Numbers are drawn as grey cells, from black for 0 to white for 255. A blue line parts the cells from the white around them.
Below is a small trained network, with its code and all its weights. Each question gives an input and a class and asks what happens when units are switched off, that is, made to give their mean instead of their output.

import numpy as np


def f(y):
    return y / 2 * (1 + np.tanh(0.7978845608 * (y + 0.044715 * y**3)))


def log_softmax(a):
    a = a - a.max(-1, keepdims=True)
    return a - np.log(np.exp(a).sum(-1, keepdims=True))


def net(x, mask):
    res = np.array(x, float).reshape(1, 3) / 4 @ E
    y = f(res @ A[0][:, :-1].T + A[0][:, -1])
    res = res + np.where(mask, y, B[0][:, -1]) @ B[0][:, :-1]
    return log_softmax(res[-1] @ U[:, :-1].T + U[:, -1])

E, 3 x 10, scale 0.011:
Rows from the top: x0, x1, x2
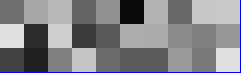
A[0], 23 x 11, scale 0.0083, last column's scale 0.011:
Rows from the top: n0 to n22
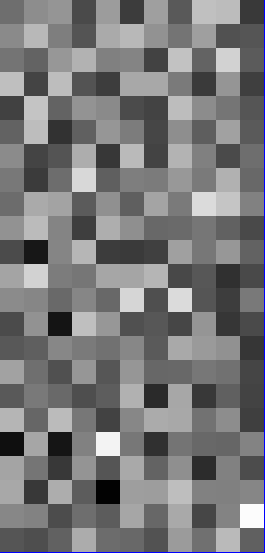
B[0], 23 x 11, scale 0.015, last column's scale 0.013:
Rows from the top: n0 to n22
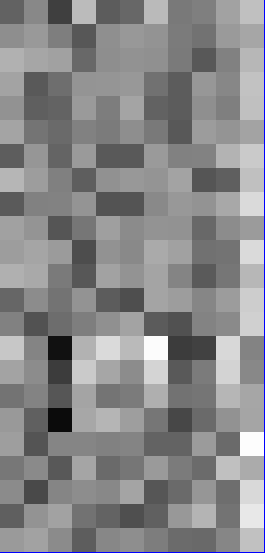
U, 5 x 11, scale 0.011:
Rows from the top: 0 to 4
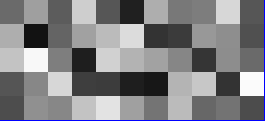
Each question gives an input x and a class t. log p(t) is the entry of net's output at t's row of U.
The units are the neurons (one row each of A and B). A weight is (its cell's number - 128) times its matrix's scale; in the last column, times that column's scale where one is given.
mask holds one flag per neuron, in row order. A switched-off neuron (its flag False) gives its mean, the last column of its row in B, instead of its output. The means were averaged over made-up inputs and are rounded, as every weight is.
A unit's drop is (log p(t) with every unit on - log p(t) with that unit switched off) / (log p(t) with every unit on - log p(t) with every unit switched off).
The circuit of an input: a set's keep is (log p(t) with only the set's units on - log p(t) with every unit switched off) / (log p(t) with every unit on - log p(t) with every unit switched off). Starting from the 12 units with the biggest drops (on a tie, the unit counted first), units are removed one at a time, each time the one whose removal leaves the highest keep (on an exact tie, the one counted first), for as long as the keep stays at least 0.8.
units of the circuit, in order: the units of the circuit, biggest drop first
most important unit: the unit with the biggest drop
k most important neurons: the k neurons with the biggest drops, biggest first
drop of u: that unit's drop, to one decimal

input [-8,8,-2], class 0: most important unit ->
n12
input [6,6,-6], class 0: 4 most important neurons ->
[n8; n0; n18; n13]
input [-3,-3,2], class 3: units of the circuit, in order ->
[n0; n21; n17]
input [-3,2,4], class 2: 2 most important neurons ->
[n8; n7]
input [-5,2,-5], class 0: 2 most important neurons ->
[n12; n10]
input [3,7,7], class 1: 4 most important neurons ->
[n20; n3; n17; n11]
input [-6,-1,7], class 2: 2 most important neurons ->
[n7; n10]
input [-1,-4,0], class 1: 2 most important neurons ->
[n8; n13]
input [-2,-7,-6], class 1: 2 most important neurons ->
[n18; n13]
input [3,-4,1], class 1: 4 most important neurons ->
[n21; n12; n4; n6]
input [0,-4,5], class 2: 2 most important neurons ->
[n10; n20]
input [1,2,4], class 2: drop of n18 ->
0.1
